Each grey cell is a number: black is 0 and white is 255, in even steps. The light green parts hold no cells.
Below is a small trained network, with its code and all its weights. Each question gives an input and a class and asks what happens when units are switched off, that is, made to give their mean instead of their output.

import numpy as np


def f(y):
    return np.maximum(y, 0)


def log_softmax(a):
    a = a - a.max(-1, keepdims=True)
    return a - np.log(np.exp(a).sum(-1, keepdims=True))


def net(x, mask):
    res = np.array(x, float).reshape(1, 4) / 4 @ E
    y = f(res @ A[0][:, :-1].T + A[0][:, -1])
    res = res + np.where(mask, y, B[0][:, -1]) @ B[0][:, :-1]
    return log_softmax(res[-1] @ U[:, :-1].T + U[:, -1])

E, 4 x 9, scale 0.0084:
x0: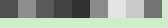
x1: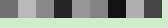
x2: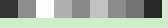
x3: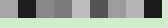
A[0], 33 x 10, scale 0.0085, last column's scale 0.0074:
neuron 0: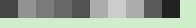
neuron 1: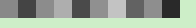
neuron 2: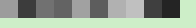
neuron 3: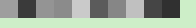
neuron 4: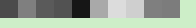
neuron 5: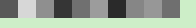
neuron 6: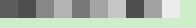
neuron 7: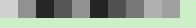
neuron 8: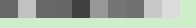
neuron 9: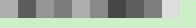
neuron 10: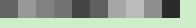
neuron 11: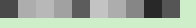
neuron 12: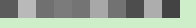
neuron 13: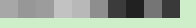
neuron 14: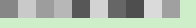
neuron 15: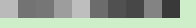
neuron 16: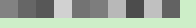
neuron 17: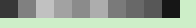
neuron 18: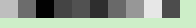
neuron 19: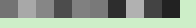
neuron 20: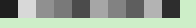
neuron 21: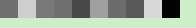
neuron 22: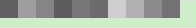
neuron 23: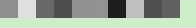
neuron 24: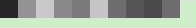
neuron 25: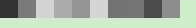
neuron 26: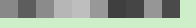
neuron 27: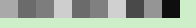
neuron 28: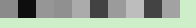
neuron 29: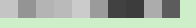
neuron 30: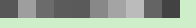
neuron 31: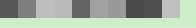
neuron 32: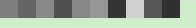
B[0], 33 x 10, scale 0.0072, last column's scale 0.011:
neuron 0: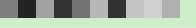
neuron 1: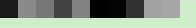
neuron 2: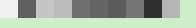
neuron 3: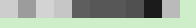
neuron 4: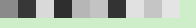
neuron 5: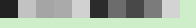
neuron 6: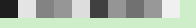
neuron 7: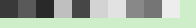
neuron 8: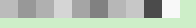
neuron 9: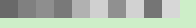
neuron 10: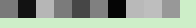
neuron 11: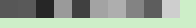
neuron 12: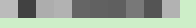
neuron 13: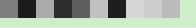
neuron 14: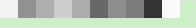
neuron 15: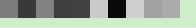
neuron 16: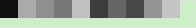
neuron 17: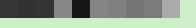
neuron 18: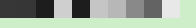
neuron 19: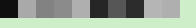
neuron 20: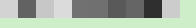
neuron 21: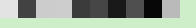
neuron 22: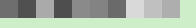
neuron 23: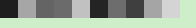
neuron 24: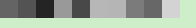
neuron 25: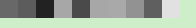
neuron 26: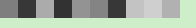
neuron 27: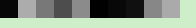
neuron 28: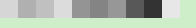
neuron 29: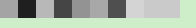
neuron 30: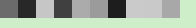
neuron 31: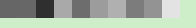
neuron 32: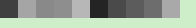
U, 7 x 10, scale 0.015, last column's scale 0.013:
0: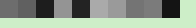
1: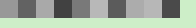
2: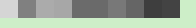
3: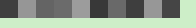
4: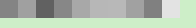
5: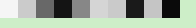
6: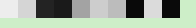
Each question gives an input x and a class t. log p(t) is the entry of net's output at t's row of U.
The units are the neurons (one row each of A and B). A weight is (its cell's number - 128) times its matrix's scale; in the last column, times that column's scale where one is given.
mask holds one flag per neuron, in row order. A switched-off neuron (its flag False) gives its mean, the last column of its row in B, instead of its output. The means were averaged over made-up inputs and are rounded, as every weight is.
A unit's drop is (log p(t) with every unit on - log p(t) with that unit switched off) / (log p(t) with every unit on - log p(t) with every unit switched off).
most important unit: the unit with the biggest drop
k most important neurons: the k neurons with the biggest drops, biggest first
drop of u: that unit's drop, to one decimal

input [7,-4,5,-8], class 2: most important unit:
neuron 20
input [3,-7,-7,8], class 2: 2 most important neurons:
(neuron 28; neuron 2)
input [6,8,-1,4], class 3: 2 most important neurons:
(neuron 23; neuron 19)
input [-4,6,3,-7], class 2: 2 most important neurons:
(neuron 14; neuron 20)
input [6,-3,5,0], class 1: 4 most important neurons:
(neuron 4; neuron 0; neuron 18; neuron 7)
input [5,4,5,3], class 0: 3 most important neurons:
(neuron 11; neuron 25; neuron 24)
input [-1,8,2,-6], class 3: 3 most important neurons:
(neuron 23; neuron 5; neuron 19)
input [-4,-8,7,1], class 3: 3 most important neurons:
(neuron 6; neuron 27; neuron 1)
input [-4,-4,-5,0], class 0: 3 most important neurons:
(neuron 18; neuron 7; neuron 4)
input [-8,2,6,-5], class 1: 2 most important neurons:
(neuron 29; neuron 13)
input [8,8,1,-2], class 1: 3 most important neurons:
(neuron 4; neuron 30; neuron 0)
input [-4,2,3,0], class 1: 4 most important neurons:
(neuron 18; neuron 7; neuron 13; neuron 29)
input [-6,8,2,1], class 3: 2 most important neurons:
(neuron 23; neuron 19)
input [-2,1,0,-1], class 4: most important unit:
neuron 4
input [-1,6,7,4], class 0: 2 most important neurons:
(neuron 25; neuron 24)
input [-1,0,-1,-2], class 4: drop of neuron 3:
0.1
